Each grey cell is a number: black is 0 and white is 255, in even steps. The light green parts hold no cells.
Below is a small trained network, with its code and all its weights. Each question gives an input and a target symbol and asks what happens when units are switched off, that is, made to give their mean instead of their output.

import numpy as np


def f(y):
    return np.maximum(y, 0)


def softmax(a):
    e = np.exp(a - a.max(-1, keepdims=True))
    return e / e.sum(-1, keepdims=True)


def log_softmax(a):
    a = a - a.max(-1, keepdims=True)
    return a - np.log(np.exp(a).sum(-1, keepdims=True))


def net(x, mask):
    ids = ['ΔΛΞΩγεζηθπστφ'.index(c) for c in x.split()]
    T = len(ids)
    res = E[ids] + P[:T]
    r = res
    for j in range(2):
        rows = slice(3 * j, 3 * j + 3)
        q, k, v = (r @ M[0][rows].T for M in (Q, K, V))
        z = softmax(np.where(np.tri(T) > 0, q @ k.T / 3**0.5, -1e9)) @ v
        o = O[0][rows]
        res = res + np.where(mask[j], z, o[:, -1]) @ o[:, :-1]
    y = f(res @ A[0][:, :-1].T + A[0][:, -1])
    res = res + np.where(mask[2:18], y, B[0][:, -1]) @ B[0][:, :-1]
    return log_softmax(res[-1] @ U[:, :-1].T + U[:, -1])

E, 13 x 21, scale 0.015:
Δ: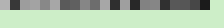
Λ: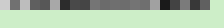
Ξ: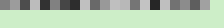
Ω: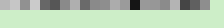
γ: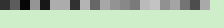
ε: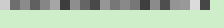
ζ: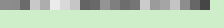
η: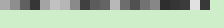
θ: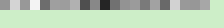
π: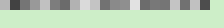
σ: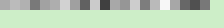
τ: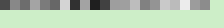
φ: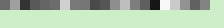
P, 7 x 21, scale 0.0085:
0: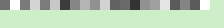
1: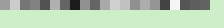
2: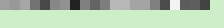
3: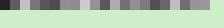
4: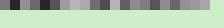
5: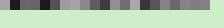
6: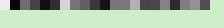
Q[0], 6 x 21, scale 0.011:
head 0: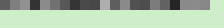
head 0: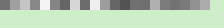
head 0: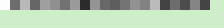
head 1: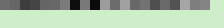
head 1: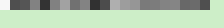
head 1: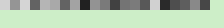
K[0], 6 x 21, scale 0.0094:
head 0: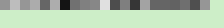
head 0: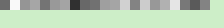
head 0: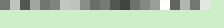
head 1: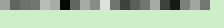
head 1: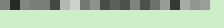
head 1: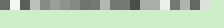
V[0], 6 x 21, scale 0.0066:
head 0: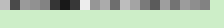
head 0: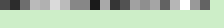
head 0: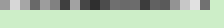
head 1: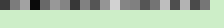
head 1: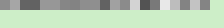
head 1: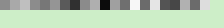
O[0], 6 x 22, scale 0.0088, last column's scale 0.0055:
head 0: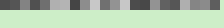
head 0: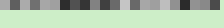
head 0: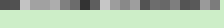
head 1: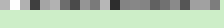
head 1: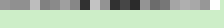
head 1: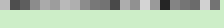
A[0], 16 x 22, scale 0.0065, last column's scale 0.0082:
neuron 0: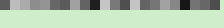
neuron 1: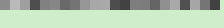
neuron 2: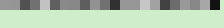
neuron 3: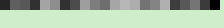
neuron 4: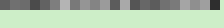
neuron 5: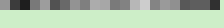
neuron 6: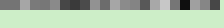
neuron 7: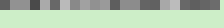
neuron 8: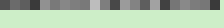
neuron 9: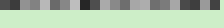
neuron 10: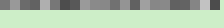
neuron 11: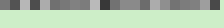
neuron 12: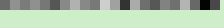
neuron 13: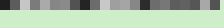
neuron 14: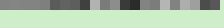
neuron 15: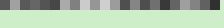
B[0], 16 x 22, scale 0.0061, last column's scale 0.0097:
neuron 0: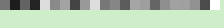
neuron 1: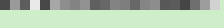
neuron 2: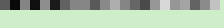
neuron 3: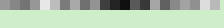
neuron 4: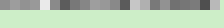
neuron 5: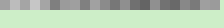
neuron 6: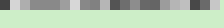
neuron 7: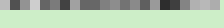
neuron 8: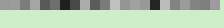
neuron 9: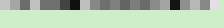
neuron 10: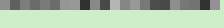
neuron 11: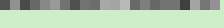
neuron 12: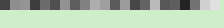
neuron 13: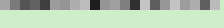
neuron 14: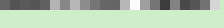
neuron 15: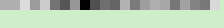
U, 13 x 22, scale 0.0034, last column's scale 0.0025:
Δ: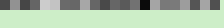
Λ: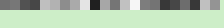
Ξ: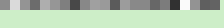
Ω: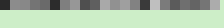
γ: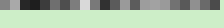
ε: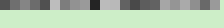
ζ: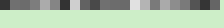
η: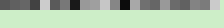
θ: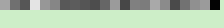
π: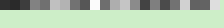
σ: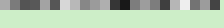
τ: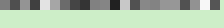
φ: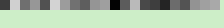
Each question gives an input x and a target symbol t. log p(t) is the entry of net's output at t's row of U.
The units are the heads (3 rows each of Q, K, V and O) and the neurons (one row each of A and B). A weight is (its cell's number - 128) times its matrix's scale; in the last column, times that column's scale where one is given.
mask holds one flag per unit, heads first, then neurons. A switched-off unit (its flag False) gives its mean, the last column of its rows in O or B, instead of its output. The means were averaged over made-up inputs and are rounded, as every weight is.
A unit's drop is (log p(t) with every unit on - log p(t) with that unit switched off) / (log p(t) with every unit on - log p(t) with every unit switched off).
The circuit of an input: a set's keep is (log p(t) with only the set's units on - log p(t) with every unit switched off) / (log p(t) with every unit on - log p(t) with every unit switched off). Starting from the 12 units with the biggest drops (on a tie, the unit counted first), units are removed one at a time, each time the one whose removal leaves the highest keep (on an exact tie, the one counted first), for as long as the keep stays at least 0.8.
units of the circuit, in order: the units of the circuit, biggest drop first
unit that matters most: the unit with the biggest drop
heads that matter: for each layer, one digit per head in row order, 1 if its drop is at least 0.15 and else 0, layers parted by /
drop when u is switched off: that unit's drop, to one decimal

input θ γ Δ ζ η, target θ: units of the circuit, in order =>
(head 1; head 0; neuron 9)
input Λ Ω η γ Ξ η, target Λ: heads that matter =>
01
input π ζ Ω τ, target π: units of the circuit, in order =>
(head 1; head 0)
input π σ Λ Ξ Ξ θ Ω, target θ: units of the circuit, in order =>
(head 1; head 0; neuron 9)
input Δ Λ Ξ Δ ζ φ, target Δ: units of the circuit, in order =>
(head 1; neuron 3)
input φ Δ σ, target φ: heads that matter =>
01
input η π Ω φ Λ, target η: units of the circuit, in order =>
(head 0; neuron 0; head 1)
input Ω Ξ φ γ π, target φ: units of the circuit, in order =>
(head 1; neuron 1)
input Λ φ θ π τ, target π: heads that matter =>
11
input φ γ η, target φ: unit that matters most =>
head 1
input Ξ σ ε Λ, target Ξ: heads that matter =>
10
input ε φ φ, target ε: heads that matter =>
10
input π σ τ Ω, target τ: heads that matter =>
11
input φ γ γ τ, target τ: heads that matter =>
11
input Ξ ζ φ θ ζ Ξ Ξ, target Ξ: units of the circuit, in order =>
(head 0; neuron 15; head 1)
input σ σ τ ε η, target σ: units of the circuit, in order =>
(head 1; head 0)
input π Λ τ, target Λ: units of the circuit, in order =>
(head 1)
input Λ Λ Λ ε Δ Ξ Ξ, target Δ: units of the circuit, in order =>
(head 1; neuron 3)
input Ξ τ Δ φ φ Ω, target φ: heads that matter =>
01
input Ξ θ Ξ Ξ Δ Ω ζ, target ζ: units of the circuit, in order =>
(head 0; head 1)
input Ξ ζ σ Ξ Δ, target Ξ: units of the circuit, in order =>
(head 0; neuron 15; neuron 4)
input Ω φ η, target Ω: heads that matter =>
11
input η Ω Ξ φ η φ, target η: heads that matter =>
10
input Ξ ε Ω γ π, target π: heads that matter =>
11
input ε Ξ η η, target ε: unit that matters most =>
head 0
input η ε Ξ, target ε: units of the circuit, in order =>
(head 0; neuron 13)
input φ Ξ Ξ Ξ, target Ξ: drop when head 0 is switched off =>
0.9
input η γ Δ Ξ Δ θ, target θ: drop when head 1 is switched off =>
0.6
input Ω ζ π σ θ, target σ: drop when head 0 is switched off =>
0.2
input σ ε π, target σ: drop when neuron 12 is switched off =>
0.0
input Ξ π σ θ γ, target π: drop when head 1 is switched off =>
0.4
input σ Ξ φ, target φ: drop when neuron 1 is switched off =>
0.1
